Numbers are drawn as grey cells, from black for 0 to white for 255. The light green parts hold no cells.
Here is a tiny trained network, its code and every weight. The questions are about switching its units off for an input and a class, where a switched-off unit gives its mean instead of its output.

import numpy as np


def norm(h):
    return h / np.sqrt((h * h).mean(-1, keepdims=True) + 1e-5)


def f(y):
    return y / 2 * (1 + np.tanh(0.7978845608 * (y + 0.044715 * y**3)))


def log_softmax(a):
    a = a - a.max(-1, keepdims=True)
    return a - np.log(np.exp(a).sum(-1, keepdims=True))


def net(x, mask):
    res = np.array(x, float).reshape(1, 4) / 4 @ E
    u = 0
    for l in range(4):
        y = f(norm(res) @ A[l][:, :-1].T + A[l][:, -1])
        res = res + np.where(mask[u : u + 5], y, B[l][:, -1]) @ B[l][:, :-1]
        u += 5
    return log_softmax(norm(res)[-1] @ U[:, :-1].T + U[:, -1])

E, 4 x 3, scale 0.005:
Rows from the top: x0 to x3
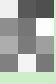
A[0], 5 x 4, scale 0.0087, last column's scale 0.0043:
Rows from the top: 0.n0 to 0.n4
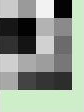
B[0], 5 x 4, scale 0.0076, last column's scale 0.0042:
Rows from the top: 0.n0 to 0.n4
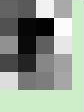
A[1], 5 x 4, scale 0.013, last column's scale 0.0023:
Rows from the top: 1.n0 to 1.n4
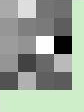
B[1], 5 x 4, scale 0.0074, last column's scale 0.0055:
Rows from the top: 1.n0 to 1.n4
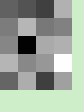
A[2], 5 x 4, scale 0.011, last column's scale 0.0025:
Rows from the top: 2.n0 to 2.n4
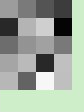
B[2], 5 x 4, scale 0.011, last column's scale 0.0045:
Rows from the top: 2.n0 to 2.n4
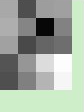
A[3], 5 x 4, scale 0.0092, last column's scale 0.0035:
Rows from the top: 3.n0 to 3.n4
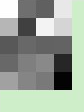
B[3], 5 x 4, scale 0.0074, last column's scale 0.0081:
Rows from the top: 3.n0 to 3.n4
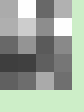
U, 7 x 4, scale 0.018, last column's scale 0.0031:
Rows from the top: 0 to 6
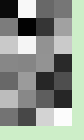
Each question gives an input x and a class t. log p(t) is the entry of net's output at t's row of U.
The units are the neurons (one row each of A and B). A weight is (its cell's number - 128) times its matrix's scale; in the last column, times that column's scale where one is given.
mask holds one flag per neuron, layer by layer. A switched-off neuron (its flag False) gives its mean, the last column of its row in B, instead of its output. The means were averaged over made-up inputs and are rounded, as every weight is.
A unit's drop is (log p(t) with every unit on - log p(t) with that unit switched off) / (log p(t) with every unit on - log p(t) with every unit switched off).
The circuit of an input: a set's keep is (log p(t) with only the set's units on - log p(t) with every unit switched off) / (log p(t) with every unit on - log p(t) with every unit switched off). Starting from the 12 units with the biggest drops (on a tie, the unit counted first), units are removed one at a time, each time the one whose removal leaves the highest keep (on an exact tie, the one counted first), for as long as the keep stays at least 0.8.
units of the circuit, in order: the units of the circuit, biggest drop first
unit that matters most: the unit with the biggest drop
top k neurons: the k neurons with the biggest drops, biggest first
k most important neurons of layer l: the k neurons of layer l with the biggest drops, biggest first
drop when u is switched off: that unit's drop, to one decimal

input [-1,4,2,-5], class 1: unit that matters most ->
0.n1
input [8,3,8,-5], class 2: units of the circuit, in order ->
[3.n1, 3.n0]
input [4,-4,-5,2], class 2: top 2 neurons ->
[0.n4, 2.n0]
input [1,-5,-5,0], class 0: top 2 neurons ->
[0.n2, 2.n3]
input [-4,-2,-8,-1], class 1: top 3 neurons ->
[3.n1, 0.n1, 3.n0]
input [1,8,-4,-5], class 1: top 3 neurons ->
[0.n1, 2.n3, 0.n2]
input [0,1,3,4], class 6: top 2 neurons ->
[1.n2, 0.n1]
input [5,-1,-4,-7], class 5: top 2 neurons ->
[0.n1, 2.n3]
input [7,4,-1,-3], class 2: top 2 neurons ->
[3.n1, 2.n3]
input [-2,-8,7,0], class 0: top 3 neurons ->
[0.n2, 0.n1, 2.n3]
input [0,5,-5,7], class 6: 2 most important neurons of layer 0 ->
[0.n1, 0.n0]
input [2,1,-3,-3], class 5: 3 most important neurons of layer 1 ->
[1.n3, 1.n0, 1.n2]
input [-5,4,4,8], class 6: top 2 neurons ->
[1.n2, 0.n1]
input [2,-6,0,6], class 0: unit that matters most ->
2.n3
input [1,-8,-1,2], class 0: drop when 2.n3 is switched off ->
0.4
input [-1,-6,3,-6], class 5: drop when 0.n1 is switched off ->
0.3
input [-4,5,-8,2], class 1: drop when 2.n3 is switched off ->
0.2
